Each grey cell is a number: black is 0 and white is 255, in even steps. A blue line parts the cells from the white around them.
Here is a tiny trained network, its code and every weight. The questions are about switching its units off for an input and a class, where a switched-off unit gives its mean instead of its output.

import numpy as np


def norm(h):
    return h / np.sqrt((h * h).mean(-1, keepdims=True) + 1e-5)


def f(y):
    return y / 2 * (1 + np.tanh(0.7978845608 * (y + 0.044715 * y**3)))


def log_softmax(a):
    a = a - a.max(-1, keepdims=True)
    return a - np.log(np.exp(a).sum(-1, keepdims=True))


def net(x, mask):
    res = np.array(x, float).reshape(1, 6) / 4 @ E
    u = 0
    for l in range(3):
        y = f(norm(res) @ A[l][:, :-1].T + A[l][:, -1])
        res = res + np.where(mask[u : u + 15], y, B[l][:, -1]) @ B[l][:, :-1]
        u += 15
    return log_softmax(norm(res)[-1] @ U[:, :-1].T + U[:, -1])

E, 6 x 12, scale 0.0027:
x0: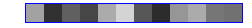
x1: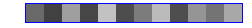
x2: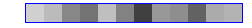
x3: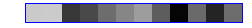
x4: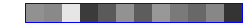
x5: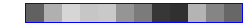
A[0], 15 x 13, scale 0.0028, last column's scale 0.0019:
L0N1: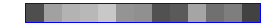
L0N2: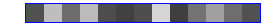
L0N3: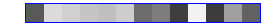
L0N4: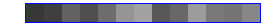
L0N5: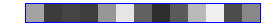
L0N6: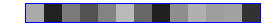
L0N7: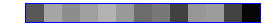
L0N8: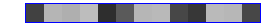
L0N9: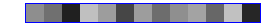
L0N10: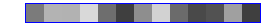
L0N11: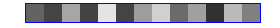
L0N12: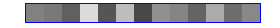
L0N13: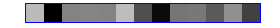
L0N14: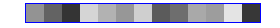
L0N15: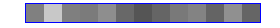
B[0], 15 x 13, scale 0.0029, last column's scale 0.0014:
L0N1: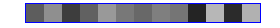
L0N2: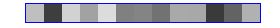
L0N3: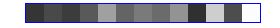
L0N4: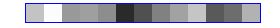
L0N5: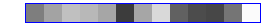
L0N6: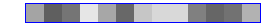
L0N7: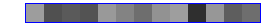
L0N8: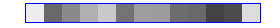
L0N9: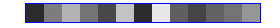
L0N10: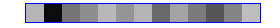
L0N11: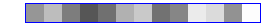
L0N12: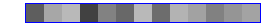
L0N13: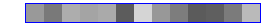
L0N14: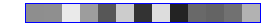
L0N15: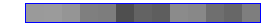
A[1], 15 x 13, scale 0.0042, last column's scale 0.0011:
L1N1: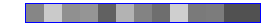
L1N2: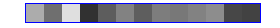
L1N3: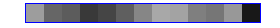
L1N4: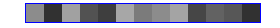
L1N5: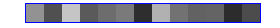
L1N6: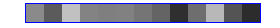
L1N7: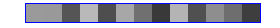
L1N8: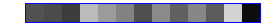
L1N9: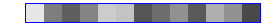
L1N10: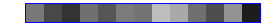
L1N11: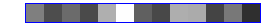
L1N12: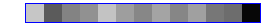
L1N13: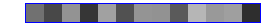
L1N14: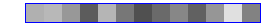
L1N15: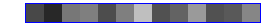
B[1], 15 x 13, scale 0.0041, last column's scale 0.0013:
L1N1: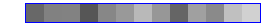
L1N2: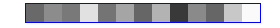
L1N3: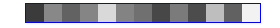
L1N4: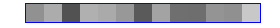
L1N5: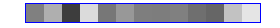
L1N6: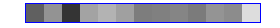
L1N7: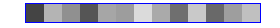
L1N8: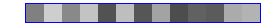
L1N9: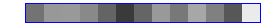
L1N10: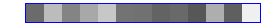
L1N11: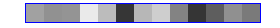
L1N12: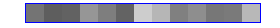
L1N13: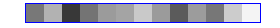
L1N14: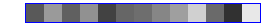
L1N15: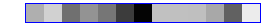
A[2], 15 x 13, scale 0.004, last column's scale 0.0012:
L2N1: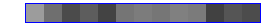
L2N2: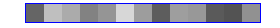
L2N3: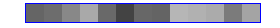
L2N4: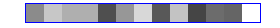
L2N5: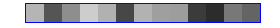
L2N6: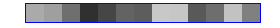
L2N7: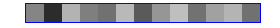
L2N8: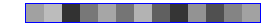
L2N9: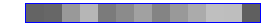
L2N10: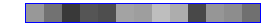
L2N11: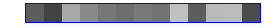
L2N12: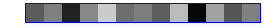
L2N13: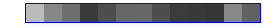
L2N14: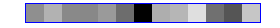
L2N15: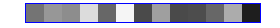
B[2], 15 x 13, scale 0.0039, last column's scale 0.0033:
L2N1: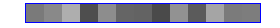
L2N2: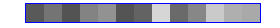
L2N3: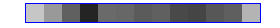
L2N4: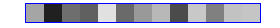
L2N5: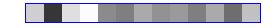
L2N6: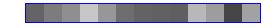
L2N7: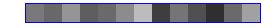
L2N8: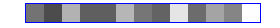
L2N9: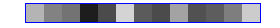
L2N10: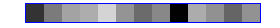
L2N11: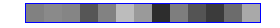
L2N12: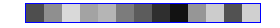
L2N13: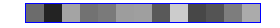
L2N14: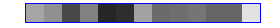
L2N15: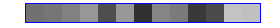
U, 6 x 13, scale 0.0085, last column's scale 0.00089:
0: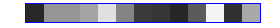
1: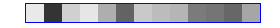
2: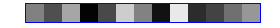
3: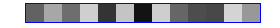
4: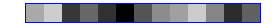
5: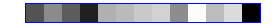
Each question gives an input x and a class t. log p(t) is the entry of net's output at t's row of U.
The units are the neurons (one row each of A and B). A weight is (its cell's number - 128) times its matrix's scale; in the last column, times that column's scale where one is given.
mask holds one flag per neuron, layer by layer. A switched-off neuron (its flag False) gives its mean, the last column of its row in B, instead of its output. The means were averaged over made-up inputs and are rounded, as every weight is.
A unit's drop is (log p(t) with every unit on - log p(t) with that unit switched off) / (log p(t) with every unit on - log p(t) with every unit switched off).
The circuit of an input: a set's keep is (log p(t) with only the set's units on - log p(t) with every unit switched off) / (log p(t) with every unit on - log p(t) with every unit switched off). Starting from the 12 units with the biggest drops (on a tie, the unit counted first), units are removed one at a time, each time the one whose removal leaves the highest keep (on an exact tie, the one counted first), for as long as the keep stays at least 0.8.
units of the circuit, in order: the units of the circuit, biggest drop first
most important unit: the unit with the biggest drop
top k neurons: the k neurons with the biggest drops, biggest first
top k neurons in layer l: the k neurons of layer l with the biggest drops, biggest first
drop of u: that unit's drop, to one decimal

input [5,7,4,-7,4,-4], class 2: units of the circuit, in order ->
(L2N7)
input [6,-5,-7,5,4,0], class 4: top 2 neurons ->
(L1N15 L0N8)
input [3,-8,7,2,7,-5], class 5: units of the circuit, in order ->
(L1N7 L1N1 L2N4)
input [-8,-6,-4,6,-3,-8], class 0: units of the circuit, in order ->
(L1N3 L2N12 L2N10 L1N10)
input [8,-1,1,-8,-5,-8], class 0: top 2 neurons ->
(L2N12 L1N10)
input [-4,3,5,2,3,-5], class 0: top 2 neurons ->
(L1N3 L0N4)
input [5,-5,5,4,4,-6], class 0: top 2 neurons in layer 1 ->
(L1N3 L1N15)
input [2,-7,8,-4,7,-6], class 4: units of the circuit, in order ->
(L1N9 L2N14)
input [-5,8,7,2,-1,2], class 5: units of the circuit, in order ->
(L1N13 L0N11)
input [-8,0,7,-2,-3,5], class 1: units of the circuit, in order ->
(L0N8 L0N10)
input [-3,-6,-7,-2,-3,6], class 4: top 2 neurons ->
(L1N15 L1N3)
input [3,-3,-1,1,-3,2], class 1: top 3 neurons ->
(L0N13 L0N5 L0N6)
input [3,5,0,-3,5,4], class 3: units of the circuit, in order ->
(L1N2 L1N5)
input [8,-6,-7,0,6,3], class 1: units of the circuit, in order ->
(L1N11)
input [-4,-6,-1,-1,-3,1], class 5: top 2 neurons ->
(L1N7 L0N5)
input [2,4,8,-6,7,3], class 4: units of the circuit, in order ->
(L1N14 L2N14)
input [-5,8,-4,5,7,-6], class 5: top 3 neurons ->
(L0N11 L1N13 L0N14)
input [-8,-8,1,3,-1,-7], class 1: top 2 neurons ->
(L0N8 L0N2)
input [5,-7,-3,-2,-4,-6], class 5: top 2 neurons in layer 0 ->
(L0N3 L0N4)
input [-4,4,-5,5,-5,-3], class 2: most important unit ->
L2N8
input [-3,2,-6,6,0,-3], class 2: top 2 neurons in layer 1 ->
(L1N14 L1N9)
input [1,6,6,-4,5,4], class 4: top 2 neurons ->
(L1N14 L2N14)
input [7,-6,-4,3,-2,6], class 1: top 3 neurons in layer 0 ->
(L0N6 L0N13 L0N11)
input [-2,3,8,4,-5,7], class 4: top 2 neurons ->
(L1N14 L1N9)
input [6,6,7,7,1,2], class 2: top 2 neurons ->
(L2N8 L1N15)
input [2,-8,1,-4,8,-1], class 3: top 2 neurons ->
(L1N2 L2N15)
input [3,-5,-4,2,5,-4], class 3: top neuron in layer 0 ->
(L0N11)
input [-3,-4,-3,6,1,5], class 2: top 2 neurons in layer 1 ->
(L1N3 L1N10)
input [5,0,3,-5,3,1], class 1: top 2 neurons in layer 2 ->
(L2N5 L2N8)
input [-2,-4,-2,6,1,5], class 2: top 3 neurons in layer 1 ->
(L1N3 L1N10 L1N4)
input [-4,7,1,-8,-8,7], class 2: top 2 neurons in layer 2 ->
(L2N9 L2N11)
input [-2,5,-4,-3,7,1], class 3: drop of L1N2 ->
0.1
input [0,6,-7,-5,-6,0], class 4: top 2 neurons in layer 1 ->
(L1N15 L1N2)
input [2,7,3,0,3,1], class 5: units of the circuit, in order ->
(L1N13)
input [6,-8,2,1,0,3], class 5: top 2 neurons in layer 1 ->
(L1N7 L1N1)
